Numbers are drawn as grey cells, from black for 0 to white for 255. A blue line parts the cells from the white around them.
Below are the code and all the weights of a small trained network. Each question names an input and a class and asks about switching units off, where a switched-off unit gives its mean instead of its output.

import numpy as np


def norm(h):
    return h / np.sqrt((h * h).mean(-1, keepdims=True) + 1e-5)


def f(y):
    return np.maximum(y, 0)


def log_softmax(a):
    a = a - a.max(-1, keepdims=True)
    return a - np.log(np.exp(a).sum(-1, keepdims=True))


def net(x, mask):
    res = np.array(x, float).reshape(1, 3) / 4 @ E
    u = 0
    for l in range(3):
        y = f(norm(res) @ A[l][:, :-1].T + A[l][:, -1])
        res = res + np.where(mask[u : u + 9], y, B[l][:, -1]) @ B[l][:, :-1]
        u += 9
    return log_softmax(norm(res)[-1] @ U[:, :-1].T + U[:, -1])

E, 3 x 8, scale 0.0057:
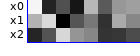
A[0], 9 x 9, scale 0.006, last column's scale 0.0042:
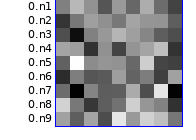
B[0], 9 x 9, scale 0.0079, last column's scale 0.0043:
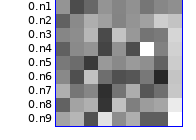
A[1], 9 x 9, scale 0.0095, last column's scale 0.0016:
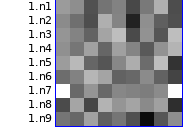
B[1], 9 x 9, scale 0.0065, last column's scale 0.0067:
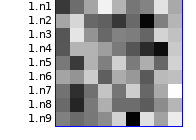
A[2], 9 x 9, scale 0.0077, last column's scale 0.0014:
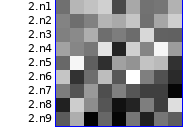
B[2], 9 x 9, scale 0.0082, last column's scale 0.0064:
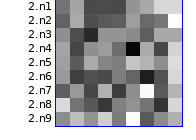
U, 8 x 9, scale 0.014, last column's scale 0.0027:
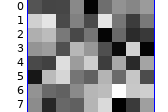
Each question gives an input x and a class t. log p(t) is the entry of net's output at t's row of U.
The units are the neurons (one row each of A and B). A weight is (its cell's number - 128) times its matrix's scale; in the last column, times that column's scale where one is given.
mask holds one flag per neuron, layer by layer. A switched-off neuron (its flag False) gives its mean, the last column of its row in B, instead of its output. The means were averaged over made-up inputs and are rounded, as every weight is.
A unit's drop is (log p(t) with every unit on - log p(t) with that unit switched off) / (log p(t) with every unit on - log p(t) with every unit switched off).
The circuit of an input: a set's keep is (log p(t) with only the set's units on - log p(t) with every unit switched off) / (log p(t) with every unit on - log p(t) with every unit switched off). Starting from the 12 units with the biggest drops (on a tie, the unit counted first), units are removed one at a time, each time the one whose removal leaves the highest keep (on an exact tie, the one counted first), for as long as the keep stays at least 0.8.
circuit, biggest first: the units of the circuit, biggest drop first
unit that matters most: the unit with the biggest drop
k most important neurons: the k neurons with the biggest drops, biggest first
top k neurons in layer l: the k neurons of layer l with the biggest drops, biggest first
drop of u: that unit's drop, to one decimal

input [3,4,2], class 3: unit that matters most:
1.n1
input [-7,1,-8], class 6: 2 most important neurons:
[0.n4; 1.n7]
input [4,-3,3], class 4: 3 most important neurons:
[1.n9; 1.n4; 2.n7]
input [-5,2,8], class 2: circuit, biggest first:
[2.n8; 1.n7]
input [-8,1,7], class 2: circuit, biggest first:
[1.n7; 2.n8]
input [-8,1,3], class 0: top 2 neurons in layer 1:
[1.n5; 1.n4]
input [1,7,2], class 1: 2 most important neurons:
[2.n9; 1.n2]
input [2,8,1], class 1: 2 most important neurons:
[1.n2; 1.n9]
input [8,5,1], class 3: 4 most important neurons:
[1.n7; 1.n1; 1.n2; 1.n9]
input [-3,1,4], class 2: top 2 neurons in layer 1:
[1.n7; 1.n5]
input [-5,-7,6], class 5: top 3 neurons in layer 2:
[2.n1; 2.n4; 2.n6]
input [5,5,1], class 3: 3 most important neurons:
[1.n1; 1.n2; 1.n7]
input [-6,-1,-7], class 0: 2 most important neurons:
[1.n8; 1.n9]
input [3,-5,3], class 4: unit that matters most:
1.n9
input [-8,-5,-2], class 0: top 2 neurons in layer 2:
[2.n4; 2.n1]
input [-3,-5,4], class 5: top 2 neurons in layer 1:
[1.n6; 1.n5]
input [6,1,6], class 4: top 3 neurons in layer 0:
[0.n4; 0.n3; 0.n5]
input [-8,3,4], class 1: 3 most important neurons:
[2.n8; 1.n7; 0.n5]
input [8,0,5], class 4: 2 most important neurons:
[1.n9; 1.n4]
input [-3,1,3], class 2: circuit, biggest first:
[1.n7]
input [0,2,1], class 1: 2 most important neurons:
[1.n2; 2.n9]
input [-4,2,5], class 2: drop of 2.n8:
0.1
